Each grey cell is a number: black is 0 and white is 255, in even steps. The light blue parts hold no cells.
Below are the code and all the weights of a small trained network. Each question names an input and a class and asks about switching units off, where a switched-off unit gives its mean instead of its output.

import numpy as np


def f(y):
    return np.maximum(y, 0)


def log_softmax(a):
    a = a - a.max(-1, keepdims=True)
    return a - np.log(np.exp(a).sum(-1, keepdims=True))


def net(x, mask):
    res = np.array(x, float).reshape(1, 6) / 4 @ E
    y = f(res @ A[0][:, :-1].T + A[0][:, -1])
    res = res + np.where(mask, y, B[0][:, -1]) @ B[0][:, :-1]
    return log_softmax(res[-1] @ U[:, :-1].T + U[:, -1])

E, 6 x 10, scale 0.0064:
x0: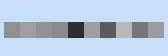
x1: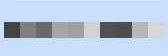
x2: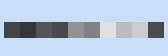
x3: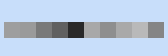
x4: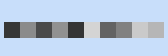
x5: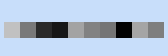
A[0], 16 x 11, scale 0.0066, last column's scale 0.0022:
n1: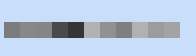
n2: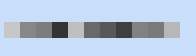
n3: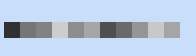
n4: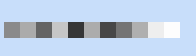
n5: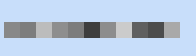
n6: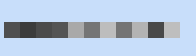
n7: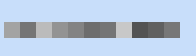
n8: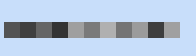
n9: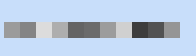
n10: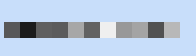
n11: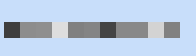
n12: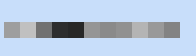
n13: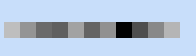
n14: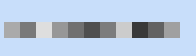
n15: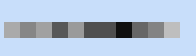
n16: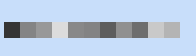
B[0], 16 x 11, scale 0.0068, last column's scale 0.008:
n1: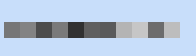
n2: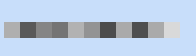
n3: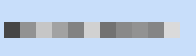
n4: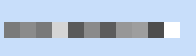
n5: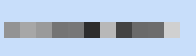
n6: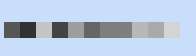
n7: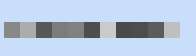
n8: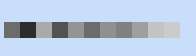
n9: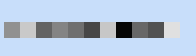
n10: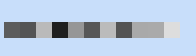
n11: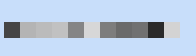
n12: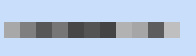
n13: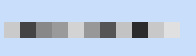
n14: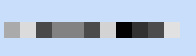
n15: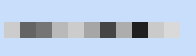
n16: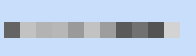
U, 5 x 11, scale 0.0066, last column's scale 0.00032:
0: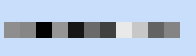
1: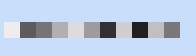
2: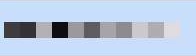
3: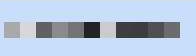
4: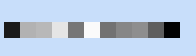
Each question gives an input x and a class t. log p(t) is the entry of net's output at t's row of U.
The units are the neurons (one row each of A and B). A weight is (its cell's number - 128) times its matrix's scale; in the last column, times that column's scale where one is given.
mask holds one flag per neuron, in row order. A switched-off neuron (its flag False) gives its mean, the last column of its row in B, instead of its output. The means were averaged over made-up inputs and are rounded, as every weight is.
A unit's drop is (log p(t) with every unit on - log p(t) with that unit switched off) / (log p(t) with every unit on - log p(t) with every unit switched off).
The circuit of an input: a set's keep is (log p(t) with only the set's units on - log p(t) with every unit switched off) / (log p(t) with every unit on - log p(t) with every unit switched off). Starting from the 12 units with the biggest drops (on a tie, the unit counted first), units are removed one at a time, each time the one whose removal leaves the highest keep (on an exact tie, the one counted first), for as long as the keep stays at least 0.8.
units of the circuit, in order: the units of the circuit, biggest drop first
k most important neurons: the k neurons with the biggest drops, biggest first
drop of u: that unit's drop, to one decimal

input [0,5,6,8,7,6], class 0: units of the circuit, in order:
(n1)
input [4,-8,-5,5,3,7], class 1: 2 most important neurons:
(n13; n15)
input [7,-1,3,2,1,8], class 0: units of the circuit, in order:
(n12; n1)
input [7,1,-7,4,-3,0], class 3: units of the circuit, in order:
(n14; n9)
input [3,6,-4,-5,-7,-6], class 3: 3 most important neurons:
(n14; n9; n7)
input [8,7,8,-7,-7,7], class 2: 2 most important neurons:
(n10; n6)
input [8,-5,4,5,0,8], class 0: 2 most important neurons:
(n12; n1)
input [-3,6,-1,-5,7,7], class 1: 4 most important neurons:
(n13; n15; n2; n9)
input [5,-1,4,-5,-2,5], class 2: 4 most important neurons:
(n10; n6; n8; n4)
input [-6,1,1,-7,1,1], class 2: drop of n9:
-0.1
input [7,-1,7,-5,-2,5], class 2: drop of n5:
0.0
